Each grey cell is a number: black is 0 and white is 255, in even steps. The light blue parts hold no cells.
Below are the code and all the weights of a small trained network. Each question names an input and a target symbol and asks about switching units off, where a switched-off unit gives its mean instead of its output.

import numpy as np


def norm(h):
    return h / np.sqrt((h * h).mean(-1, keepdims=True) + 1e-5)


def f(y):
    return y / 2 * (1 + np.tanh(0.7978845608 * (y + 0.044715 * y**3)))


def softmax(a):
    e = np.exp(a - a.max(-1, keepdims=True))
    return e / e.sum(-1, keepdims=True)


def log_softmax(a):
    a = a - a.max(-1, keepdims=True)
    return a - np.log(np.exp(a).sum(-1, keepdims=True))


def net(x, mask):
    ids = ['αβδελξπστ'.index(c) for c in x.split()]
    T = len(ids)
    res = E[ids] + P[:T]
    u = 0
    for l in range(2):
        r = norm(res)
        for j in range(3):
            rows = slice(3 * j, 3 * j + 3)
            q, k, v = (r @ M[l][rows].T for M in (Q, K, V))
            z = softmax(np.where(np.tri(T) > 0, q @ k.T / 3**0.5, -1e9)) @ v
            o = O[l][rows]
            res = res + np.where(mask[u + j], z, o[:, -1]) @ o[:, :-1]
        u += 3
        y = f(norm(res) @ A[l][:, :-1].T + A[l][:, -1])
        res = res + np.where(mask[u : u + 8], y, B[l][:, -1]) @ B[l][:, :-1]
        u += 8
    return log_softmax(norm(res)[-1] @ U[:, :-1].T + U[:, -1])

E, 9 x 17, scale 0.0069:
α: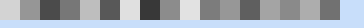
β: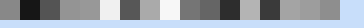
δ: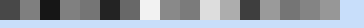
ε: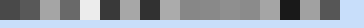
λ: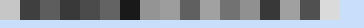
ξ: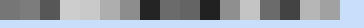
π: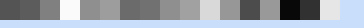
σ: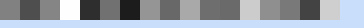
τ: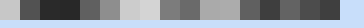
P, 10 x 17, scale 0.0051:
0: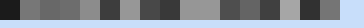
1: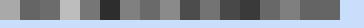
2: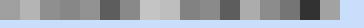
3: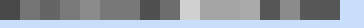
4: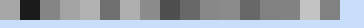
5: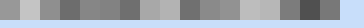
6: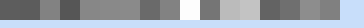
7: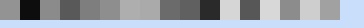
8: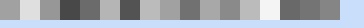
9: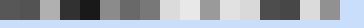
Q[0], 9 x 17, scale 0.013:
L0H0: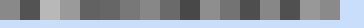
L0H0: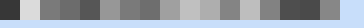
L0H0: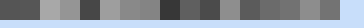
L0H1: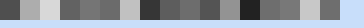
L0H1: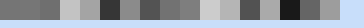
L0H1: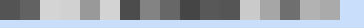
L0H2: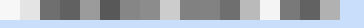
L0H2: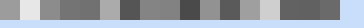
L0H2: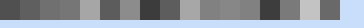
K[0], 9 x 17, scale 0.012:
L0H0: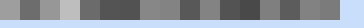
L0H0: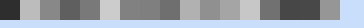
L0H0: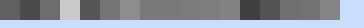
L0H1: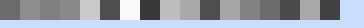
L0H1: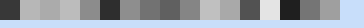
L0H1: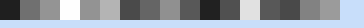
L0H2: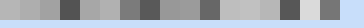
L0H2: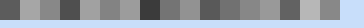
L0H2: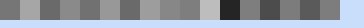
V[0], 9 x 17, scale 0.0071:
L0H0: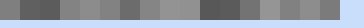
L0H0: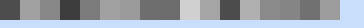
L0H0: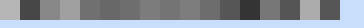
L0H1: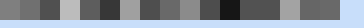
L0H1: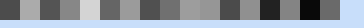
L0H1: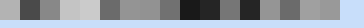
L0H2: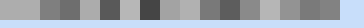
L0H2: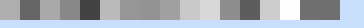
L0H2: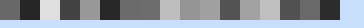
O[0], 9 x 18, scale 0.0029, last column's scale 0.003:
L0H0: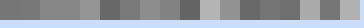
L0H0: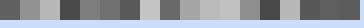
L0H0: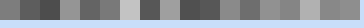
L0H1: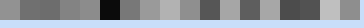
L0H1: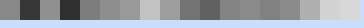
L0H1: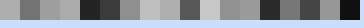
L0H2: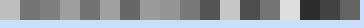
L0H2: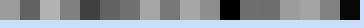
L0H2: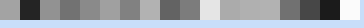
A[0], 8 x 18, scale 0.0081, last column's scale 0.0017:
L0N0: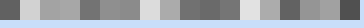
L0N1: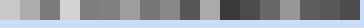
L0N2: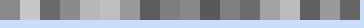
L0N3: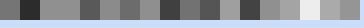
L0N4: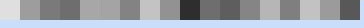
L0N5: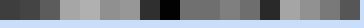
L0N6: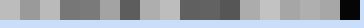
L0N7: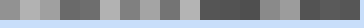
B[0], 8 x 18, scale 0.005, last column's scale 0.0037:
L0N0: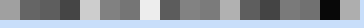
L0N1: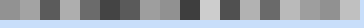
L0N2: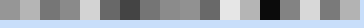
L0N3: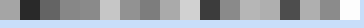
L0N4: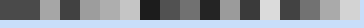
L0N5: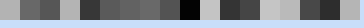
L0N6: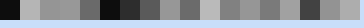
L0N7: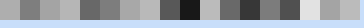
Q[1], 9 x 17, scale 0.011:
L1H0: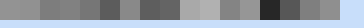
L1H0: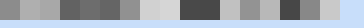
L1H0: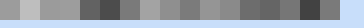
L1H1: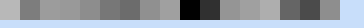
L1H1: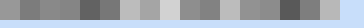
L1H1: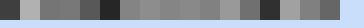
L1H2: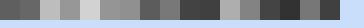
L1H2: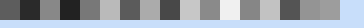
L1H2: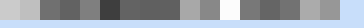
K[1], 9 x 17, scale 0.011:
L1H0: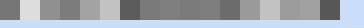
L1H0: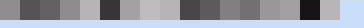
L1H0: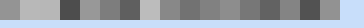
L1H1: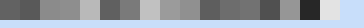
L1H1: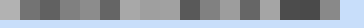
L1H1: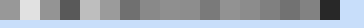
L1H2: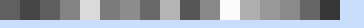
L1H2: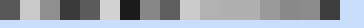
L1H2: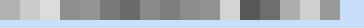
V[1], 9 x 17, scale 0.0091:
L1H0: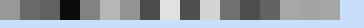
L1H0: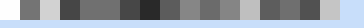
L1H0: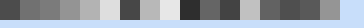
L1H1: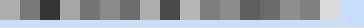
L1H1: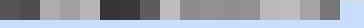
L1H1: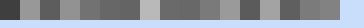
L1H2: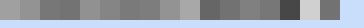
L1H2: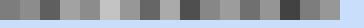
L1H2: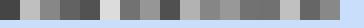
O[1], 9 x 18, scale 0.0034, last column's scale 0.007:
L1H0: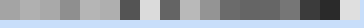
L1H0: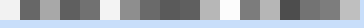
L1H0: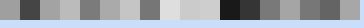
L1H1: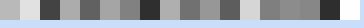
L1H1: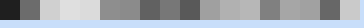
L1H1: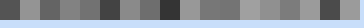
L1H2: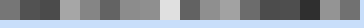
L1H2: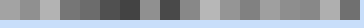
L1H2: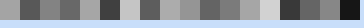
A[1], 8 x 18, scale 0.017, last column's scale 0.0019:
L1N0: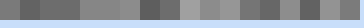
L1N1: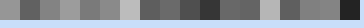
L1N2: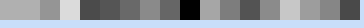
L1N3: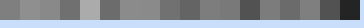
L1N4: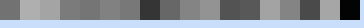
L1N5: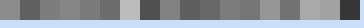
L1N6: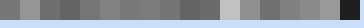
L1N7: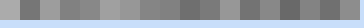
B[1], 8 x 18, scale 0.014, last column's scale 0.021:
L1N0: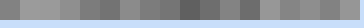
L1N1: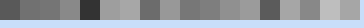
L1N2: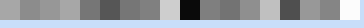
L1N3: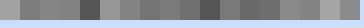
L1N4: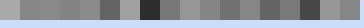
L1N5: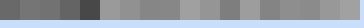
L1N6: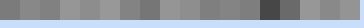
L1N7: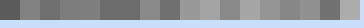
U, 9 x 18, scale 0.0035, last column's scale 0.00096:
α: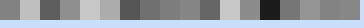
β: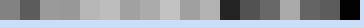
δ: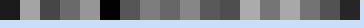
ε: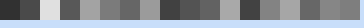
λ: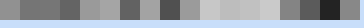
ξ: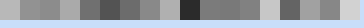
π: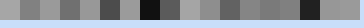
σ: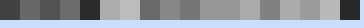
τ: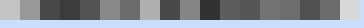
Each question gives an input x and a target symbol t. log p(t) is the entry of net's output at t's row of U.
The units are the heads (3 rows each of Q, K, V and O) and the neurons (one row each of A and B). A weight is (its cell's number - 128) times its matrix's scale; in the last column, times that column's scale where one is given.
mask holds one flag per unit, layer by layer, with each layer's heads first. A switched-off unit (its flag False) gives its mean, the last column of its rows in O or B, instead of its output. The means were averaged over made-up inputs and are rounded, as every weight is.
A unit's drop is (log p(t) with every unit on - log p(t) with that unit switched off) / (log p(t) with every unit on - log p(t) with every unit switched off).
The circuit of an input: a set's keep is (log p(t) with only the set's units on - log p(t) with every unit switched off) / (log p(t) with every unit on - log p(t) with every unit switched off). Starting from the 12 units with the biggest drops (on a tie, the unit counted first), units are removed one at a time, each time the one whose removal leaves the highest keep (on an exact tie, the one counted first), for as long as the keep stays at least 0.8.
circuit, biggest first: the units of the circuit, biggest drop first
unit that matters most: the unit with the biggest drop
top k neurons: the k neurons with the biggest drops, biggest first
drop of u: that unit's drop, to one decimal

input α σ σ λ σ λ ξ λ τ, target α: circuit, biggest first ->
L0H2, L1N2, L1N6
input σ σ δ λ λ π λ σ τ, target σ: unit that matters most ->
L0N4
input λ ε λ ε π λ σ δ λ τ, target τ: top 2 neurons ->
L1N2, L1N3
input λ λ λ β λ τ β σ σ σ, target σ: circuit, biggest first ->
L1H0, L0H1, L1N2
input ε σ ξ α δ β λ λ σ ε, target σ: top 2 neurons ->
L1N2, L1N5
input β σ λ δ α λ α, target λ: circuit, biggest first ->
L0H1, L1N2, L1H0, L1N7
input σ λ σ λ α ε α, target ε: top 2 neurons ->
L1N2, L1N0
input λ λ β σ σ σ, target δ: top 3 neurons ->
L0N0, L1N2, L0N6
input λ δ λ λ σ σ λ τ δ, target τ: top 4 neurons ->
L1N2, L1N3, L0N0, L1N1
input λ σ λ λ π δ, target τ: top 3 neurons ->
L0N0, L1N2, L1N3
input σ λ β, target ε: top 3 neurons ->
L0N6, L0N0, L0N4
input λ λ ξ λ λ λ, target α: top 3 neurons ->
L0N2, L1N2, L1N6
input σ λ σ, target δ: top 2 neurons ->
L0N0, L1N2
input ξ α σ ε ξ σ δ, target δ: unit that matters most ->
L1H0
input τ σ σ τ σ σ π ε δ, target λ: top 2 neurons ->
L1N2, L1N1
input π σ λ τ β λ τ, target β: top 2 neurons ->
L1N2, L0N4
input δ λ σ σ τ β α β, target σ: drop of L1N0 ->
0.0
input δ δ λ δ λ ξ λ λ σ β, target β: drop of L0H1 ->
0.5
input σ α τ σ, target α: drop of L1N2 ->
0.6
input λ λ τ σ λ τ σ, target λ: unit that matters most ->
L0H0
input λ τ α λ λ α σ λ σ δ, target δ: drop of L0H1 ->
0.8
